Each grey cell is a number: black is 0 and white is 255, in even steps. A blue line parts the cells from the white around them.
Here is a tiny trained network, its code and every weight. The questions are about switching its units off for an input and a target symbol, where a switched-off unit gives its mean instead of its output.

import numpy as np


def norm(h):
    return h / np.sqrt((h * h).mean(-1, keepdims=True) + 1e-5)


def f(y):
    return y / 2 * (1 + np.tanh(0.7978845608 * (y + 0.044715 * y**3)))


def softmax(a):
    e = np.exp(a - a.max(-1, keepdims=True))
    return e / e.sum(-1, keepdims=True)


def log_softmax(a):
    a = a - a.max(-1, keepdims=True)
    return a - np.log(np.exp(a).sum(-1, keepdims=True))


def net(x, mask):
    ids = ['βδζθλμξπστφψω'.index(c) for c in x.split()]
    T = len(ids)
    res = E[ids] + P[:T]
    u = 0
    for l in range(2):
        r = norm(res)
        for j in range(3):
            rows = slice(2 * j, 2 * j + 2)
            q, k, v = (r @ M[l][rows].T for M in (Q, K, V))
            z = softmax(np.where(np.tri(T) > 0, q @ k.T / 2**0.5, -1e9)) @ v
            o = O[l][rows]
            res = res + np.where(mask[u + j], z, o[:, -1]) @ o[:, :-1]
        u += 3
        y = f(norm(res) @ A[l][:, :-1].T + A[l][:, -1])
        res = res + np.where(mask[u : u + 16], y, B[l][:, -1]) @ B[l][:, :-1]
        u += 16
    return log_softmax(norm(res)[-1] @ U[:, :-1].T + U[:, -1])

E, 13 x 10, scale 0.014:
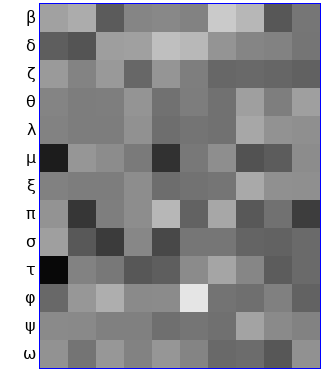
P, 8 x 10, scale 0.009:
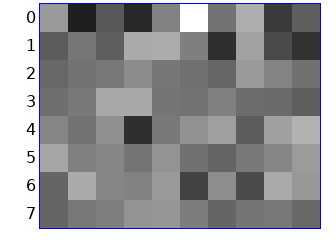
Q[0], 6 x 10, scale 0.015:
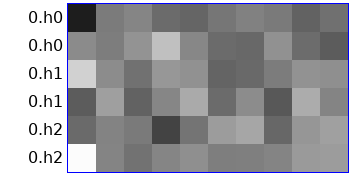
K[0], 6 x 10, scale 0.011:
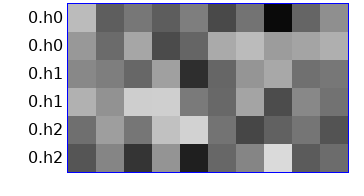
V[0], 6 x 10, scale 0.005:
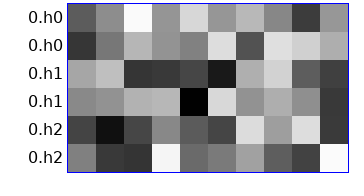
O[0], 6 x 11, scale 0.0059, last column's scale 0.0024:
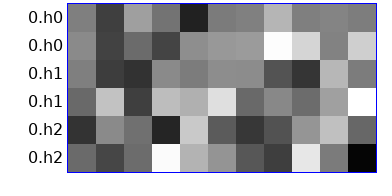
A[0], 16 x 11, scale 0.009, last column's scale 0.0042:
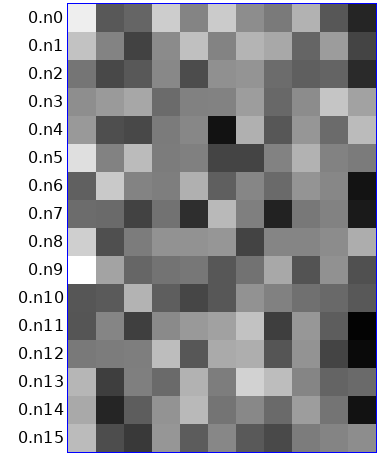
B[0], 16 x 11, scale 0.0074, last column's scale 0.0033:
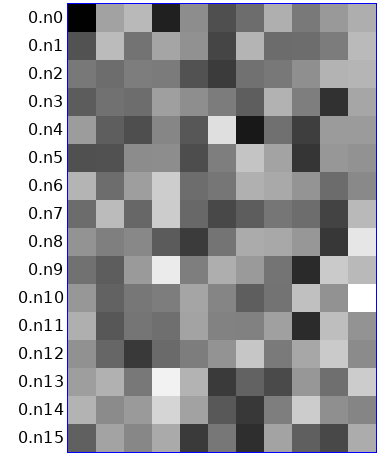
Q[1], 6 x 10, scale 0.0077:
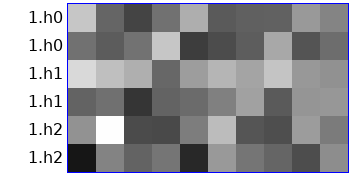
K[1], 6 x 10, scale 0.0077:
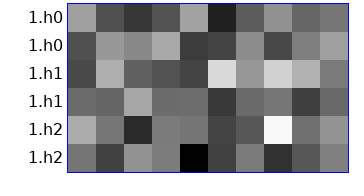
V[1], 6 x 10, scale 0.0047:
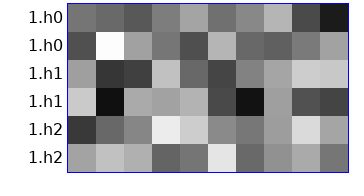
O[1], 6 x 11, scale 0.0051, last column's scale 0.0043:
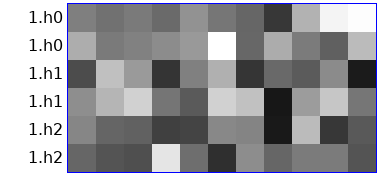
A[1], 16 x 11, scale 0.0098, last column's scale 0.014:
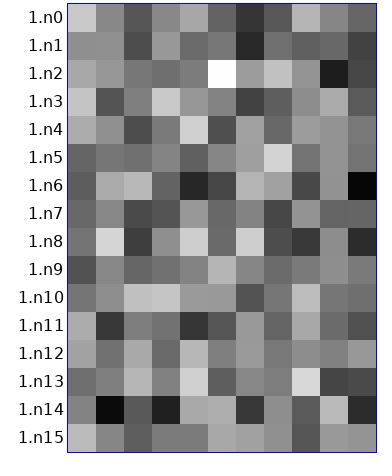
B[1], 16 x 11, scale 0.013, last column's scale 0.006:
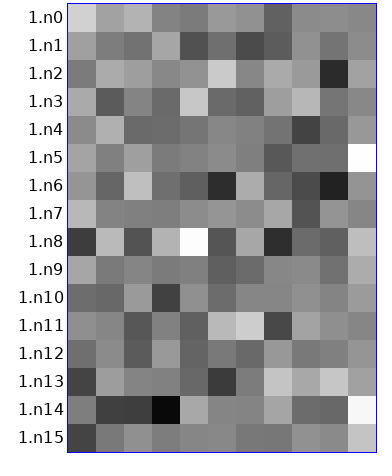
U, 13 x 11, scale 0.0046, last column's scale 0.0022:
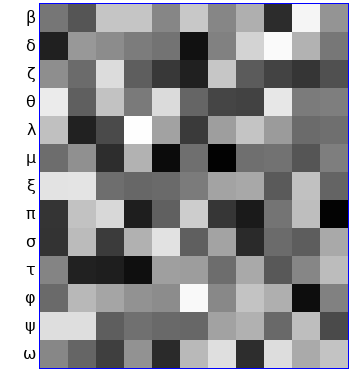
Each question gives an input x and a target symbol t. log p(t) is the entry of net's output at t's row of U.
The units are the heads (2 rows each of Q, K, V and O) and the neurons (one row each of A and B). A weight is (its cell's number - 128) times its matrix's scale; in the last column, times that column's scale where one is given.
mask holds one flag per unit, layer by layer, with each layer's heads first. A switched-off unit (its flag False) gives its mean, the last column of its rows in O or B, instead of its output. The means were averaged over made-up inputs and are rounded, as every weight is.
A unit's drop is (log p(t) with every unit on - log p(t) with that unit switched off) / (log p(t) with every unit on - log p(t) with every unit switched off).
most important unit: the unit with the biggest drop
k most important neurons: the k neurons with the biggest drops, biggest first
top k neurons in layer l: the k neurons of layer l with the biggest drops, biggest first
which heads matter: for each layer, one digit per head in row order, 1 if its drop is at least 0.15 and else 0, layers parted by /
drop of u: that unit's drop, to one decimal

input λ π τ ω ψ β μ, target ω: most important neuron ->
[0.n12]
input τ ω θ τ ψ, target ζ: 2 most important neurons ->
[0.n0; 1.n6]
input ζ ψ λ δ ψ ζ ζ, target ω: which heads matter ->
000 / 001
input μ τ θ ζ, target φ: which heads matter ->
011 / 000
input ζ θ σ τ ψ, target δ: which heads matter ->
101 / 000
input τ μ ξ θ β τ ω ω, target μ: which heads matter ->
110 / 000
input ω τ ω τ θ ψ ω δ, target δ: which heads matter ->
000 / 000
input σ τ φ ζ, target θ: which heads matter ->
111 / 000
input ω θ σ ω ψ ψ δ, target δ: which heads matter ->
010 / 000
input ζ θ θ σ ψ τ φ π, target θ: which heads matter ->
000 / 000
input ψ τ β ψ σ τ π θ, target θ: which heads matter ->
001 / 000
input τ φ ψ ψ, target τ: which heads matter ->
001 / 000
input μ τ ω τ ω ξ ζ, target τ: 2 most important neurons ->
[0.n4; 0.n5]
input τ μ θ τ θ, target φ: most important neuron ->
[1.n2]
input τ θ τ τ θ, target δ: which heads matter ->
101 / 000
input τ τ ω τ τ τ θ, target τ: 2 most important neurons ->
[0.n4; 1.n14]
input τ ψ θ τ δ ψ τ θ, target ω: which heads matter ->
100 / 001
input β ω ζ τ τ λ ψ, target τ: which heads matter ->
010 / 000
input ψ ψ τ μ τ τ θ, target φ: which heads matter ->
000 / 100
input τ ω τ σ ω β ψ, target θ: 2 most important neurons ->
[1.n3; 0.n6]
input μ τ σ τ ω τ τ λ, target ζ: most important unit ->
0.h2
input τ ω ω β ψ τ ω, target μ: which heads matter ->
010 / 000
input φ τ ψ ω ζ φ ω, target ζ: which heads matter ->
110 / 000
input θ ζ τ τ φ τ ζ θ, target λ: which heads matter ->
100 / 000
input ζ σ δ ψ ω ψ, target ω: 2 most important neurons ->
[0.n8; 1.n11]
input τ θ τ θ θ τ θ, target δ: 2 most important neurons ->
[1.n13; 0.n6]
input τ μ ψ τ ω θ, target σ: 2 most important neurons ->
[0.n1; 1.n8]
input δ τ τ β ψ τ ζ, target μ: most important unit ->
0.h1
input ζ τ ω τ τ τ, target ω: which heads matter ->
001 / 000
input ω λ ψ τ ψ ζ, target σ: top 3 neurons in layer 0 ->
[0.n1; 0.n9; 0.n10]
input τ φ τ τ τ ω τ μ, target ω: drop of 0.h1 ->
0.2
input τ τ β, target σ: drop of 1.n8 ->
0.2
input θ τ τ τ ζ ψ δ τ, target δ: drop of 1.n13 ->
0.2
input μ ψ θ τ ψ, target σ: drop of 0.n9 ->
0.1
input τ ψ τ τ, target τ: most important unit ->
0.n10
